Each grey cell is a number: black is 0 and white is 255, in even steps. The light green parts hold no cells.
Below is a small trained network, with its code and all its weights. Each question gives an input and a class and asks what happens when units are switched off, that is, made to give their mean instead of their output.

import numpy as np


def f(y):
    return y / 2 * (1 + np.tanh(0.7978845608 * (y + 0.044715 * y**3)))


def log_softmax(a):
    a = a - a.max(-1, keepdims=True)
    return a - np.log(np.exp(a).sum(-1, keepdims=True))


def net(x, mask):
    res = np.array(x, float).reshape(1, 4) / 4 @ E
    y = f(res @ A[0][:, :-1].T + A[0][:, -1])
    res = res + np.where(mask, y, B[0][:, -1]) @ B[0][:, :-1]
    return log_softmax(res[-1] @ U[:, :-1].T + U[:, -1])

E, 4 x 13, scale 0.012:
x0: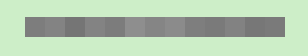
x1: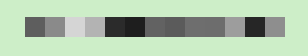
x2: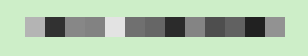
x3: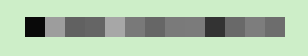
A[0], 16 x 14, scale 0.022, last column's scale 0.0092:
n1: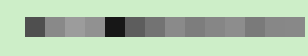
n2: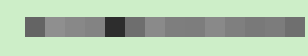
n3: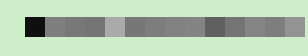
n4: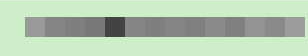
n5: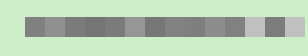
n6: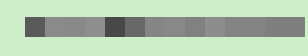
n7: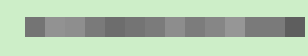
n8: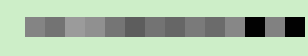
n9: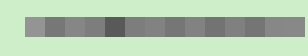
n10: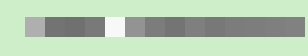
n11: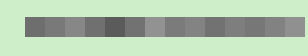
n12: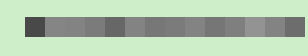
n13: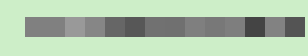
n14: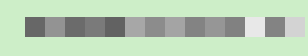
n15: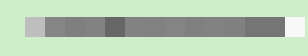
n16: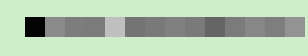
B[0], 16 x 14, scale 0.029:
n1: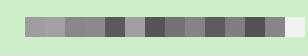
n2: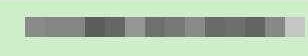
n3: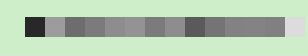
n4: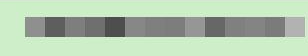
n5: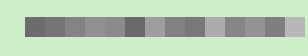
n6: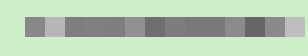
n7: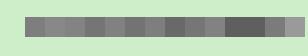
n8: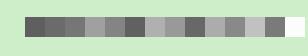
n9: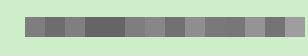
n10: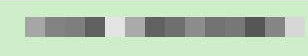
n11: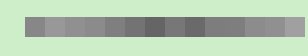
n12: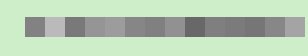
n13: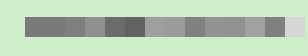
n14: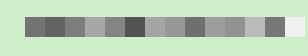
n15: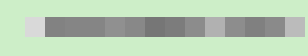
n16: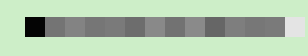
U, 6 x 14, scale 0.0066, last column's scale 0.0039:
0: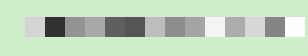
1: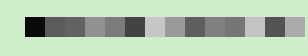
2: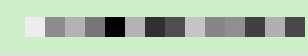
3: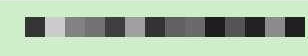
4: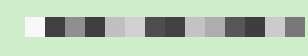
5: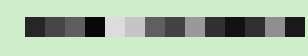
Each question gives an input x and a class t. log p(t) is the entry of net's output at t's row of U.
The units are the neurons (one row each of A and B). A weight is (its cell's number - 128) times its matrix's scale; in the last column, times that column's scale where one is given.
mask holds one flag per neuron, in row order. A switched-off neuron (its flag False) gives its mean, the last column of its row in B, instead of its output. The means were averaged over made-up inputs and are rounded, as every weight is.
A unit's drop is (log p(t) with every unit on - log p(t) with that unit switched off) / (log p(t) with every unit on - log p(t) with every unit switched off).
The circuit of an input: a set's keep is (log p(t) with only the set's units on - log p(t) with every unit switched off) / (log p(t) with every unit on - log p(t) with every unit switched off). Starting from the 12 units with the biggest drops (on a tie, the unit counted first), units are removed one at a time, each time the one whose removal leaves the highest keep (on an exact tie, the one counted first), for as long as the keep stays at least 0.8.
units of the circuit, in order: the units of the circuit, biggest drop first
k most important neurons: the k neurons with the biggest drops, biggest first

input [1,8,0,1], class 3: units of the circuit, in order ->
(n1)
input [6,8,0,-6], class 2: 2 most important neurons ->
(n1; n14)
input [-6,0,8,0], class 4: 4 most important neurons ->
(n10; n14; n16; n3)
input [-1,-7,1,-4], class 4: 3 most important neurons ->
(n10; n8; n13)
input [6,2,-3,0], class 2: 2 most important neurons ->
(n16; n3)
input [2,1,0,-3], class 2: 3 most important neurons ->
(n8; n14; n10)
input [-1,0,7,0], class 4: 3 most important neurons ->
(n10; n14; n16)
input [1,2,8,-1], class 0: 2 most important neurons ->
(n8; n16)
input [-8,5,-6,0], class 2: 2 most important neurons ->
(n16; n3)
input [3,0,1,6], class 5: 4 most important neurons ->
(n8; n14; n13; n1)
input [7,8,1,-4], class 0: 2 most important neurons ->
(n8; n13)
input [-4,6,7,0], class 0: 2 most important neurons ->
(n16; n3)
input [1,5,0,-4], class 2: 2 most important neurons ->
(n14; n1)
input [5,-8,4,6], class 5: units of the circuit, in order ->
(n10)
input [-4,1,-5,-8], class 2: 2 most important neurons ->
(n8; n1)
